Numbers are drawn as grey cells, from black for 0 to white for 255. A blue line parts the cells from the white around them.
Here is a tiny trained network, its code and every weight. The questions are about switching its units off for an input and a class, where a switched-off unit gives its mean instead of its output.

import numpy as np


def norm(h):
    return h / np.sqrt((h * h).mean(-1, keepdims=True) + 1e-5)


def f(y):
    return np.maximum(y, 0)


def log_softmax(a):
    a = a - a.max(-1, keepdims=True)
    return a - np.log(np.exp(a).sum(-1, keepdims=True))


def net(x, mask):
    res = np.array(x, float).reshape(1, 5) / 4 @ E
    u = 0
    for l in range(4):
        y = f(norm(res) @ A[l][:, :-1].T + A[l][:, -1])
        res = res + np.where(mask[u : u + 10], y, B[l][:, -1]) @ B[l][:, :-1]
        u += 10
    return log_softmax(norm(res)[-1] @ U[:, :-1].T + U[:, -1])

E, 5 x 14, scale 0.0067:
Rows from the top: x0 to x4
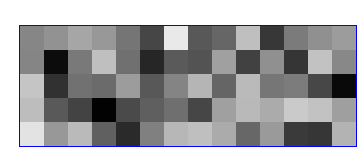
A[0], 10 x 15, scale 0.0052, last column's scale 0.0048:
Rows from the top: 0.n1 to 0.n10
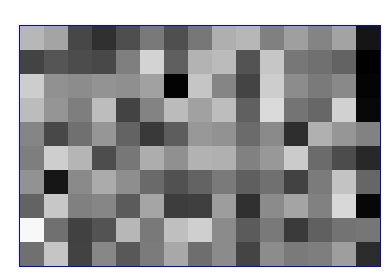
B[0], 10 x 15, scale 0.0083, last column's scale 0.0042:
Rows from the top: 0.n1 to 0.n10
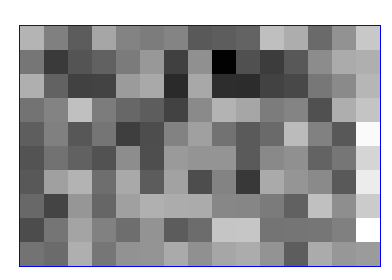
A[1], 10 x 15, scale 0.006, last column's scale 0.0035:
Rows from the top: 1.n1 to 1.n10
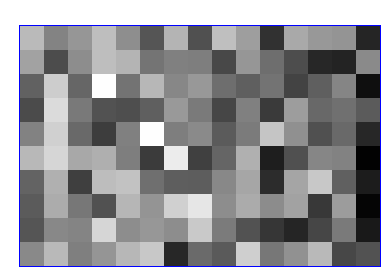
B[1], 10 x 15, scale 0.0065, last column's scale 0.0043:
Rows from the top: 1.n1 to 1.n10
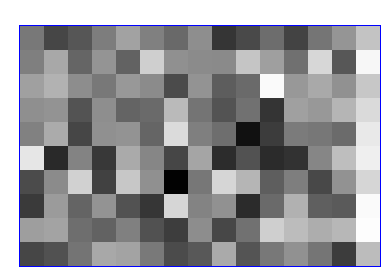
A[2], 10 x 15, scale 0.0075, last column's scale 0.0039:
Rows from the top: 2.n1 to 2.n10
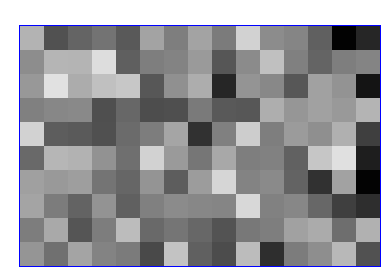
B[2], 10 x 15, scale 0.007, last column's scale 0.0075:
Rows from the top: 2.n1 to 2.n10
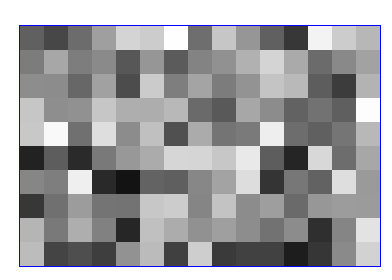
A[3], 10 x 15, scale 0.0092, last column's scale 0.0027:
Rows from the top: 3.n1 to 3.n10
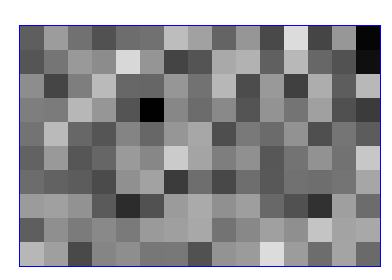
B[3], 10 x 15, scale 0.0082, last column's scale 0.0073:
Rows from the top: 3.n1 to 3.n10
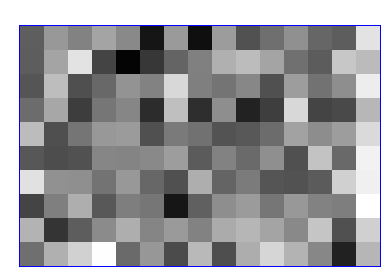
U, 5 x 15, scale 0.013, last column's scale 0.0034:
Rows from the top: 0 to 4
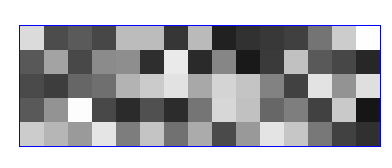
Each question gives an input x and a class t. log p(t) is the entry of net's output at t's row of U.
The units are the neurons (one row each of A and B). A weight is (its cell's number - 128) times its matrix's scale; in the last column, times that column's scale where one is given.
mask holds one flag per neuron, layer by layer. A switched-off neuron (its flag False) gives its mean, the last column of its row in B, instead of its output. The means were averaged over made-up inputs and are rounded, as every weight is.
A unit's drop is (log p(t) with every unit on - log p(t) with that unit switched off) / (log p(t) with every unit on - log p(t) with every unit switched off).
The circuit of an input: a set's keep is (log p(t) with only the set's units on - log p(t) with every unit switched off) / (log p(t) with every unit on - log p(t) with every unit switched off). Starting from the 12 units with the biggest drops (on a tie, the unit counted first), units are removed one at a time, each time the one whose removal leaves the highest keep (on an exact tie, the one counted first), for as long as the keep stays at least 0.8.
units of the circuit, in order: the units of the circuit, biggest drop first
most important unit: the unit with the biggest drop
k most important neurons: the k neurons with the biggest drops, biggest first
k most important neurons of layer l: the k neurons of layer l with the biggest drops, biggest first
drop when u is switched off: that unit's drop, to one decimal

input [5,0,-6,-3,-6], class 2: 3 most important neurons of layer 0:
[0.n8 0.n9 0.n3]
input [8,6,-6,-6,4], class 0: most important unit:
1.n6
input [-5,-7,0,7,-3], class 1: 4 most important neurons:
[1.n5 3.n1 0.n6 1.n9]
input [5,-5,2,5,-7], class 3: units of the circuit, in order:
[1.n7 3.n2]
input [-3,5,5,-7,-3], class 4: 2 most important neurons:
[1.n9 1.n2]
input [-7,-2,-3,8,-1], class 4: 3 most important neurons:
[0.n1 3.n10 2.n10]
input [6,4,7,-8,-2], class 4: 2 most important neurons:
[1.n9 1.n2]
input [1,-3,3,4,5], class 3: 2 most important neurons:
[2.n7 0.n9]
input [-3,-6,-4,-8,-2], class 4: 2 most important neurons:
[1.n3 1.n9]
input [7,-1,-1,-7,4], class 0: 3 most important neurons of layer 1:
[1.n6 1.n1 1.n4]
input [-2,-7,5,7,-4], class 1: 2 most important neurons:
[1.n5 3.n1]
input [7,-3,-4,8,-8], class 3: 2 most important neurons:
[1.n7 3.n2]
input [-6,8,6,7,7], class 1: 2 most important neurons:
[0.n5 2.n10]
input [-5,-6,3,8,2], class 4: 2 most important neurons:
[0.n1 3.n10]
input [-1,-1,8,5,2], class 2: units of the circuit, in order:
[2.n1]
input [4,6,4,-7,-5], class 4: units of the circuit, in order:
[2.n3 1.n2 1.n9]
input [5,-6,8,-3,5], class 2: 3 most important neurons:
[2.n1 1.n2 0.n9]
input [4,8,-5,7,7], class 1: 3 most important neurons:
[3.n4 0.n5 0.n7]
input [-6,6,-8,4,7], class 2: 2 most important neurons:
[0.n8 2.n6]
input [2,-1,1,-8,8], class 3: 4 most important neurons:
[2.n7 0.n4 0.n9 3.n8]
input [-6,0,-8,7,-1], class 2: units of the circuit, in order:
[0.n8]
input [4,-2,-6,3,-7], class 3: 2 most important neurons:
[1.n7 3.n2]
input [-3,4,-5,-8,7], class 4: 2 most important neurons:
[1.n9 1.n3]
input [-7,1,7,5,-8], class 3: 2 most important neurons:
[3.n2 1.n10]
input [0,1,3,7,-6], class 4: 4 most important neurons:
[3.n10 2.n5 0.n1 0.n9]
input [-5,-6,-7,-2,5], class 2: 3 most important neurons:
[0.n8 2.n6 0.n10]
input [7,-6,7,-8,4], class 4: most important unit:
2.n3
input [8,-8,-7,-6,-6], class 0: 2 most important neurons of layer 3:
[3.n7 3.n4]
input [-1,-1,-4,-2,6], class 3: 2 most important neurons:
[0.n4 2.n7]
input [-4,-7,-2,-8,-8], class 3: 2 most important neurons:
[1.n7 3.n2]
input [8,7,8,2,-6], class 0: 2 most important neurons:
[2.n10 1.n1]
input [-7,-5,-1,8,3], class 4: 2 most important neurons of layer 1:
[1.n6 1.n1]
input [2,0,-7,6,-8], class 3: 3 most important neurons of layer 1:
[1.n7 1.n10 1.n2]
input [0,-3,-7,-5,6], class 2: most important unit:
2.n6
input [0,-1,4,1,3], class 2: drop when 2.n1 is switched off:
0.7
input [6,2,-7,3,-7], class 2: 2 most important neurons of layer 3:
[3.n8 3.n6]
